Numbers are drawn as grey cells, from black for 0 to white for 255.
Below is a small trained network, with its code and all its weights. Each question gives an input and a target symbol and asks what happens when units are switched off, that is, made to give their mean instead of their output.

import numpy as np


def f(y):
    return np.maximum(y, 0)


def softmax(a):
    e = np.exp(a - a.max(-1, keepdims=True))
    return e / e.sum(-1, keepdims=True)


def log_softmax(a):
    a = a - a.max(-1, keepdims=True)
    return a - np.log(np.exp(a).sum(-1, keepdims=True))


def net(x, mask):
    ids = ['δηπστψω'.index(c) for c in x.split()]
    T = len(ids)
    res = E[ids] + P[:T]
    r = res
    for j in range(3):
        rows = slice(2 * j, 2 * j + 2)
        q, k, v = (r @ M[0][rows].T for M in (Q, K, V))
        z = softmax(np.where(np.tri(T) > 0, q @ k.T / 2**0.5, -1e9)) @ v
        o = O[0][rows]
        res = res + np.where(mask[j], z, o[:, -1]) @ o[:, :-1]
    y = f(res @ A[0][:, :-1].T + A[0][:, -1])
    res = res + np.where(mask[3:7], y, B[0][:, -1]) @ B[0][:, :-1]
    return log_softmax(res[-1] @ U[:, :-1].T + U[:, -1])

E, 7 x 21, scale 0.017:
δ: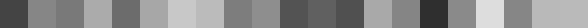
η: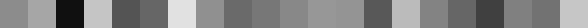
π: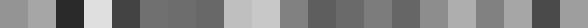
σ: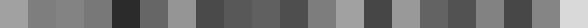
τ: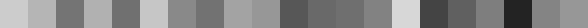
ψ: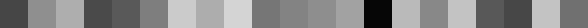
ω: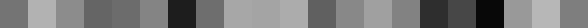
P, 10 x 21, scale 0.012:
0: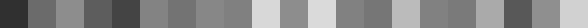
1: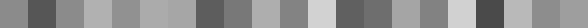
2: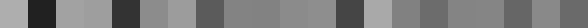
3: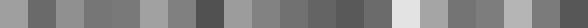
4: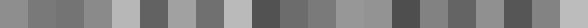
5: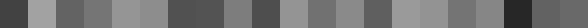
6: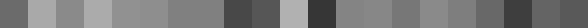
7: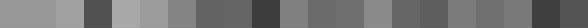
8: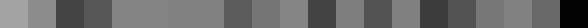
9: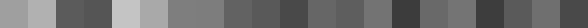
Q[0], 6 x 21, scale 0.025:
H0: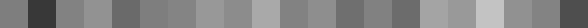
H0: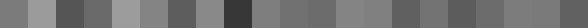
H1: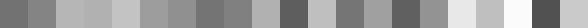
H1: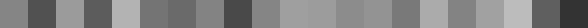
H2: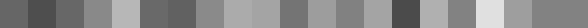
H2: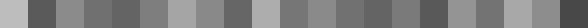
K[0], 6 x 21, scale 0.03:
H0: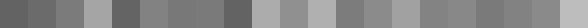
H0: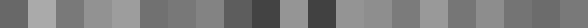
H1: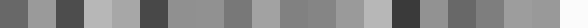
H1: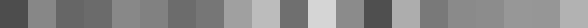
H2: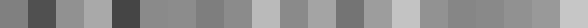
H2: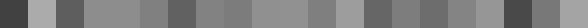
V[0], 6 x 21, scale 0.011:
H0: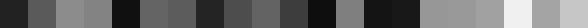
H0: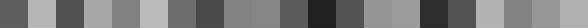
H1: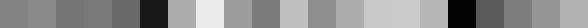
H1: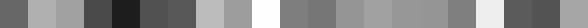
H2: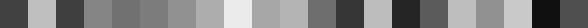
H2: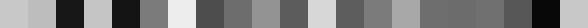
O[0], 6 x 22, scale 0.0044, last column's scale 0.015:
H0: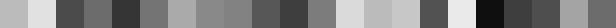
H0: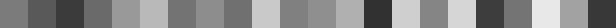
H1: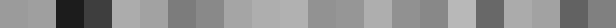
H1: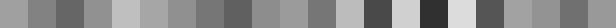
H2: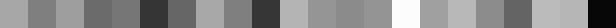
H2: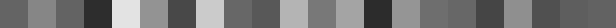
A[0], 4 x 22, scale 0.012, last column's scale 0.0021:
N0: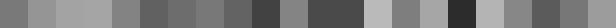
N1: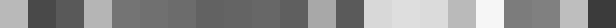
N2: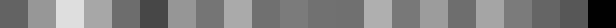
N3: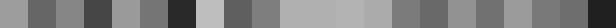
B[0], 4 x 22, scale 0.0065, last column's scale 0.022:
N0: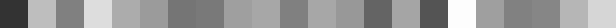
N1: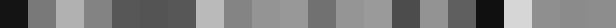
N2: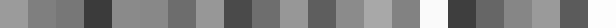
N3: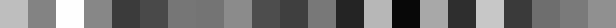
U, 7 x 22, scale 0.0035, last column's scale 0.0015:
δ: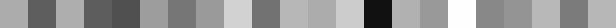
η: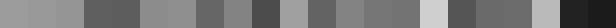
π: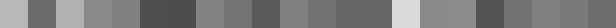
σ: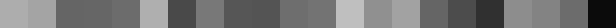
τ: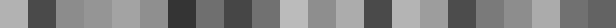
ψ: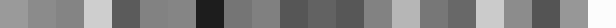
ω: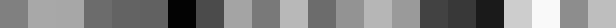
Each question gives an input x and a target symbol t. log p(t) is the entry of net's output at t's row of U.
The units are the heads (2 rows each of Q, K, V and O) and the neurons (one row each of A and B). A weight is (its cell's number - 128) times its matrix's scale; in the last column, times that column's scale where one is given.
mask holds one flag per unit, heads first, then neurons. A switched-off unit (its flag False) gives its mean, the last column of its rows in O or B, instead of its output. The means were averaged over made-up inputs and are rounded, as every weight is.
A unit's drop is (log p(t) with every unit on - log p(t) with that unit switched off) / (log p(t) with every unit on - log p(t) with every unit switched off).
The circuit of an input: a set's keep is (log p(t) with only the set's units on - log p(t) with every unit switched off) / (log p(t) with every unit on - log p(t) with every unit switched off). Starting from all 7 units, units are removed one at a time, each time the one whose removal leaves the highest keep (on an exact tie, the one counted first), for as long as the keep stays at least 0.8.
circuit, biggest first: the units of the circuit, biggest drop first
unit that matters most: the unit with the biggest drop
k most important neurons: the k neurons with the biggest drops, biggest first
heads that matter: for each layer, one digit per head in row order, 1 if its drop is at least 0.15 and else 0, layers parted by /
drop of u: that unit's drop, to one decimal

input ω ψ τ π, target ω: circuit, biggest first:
N1, H2
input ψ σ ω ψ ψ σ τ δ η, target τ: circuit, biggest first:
H0
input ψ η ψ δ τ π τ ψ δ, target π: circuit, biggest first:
H2, N3
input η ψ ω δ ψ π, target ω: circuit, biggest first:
H2, N1
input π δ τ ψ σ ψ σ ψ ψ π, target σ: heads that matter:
100
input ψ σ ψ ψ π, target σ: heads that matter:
001
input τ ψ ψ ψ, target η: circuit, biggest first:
N2, H0
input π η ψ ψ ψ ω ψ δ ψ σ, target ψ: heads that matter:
000
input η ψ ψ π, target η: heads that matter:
011
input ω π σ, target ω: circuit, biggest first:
N1, H2
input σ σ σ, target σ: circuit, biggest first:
H2, H0
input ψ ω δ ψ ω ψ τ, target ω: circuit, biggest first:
H2, N1
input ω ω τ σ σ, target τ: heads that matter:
101
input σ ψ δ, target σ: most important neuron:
N0
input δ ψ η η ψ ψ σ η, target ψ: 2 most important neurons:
N0, N2
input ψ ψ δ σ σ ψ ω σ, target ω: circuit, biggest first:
H2, N1
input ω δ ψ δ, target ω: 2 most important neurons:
N1, N0
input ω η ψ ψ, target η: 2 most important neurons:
N2, N0
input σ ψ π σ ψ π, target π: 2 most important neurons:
N3, N2
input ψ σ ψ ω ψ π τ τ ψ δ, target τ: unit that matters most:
H0
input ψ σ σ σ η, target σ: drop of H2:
0.4
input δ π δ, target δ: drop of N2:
0.2
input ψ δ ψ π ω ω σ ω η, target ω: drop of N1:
0.9
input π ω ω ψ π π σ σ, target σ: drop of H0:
0.4
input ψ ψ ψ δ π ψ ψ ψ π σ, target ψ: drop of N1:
0.0
